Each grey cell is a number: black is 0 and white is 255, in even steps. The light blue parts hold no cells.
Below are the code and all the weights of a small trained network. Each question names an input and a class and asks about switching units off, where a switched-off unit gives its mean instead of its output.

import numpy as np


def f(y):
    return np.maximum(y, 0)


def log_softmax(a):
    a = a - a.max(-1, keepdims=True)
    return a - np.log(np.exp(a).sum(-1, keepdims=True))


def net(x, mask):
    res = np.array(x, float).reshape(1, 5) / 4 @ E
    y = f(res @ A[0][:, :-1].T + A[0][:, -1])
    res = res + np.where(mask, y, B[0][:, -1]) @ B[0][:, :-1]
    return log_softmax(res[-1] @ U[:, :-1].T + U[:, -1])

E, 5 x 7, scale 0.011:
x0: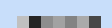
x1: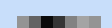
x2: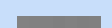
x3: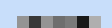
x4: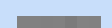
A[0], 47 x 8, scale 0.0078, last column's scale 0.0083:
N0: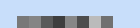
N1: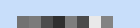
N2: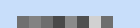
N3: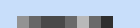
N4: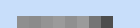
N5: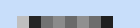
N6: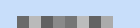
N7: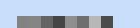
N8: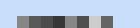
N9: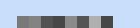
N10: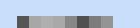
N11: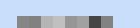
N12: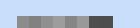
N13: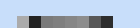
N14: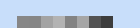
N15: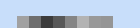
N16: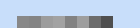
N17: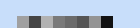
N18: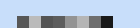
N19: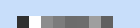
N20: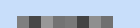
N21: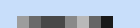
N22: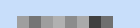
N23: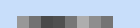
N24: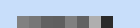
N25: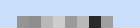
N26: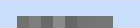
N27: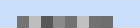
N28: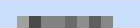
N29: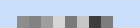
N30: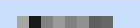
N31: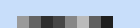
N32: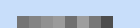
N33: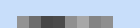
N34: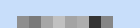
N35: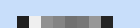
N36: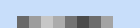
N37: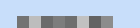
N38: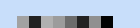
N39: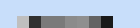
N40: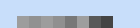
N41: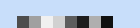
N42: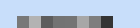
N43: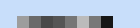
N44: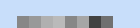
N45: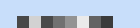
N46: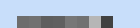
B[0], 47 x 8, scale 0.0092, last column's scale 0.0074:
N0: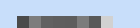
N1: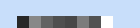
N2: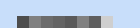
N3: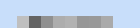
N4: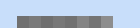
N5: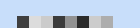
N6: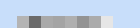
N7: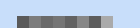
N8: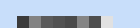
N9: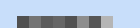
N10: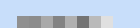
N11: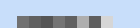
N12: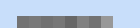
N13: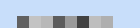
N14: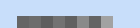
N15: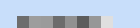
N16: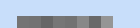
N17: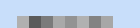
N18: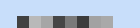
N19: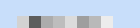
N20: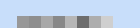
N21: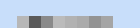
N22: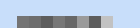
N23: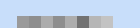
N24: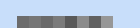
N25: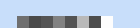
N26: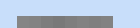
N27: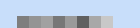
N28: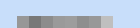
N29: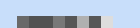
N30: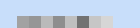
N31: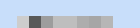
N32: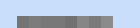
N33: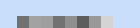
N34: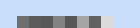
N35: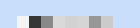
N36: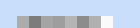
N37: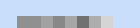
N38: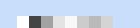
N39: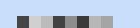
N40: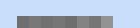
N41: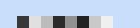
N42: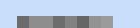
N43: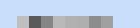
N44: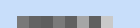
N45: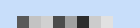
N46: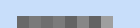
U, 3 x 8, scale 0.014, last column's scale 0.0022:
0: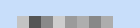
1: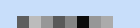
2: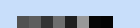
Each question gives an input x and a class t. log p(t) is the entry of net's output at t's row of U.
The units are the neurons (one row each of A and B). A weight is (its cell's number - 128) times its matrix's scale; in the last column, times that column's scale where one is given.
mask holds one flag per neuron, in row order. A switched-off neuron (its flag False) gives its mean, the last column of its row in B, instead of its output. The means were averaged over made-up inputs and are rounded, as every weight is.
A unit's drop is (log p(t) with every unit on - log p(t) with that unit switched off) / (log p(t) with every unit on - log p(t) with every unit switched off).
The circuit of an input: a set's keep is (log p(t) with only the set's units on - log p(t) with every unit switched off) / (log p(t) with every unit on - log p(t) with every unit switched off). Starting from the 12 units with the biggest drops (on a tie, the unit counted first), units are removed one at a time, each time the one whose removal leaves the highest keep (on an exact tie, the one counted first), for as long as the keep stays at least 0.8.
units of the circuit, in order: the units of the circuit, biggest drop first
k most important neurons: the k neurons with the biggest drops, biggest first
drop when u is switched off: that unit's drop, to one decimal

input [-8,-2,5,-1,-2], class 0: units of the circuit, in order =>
[N35]
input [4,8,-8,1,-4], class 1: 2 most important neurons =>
[N5; N39]
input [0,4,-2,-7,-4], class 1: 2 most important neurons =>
[N45; N18]
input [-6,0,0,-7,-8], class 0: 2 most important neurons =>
[N35; N19]
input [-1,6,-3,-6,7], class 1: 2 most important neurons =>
[N45; N18]
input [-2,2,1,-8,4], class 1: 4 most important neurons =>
[N45; N18; N38; N27]
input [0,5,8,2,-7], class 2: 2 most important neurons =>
[N41; N45]
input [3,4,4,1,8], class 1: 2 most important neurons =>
[N38; N35]
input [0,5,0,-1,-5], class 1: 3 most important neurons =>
[N38; N35; N19]
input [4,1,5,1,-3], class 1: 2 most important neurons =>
[N38; N35]
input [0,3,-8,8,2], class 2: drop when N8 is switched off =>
0.1
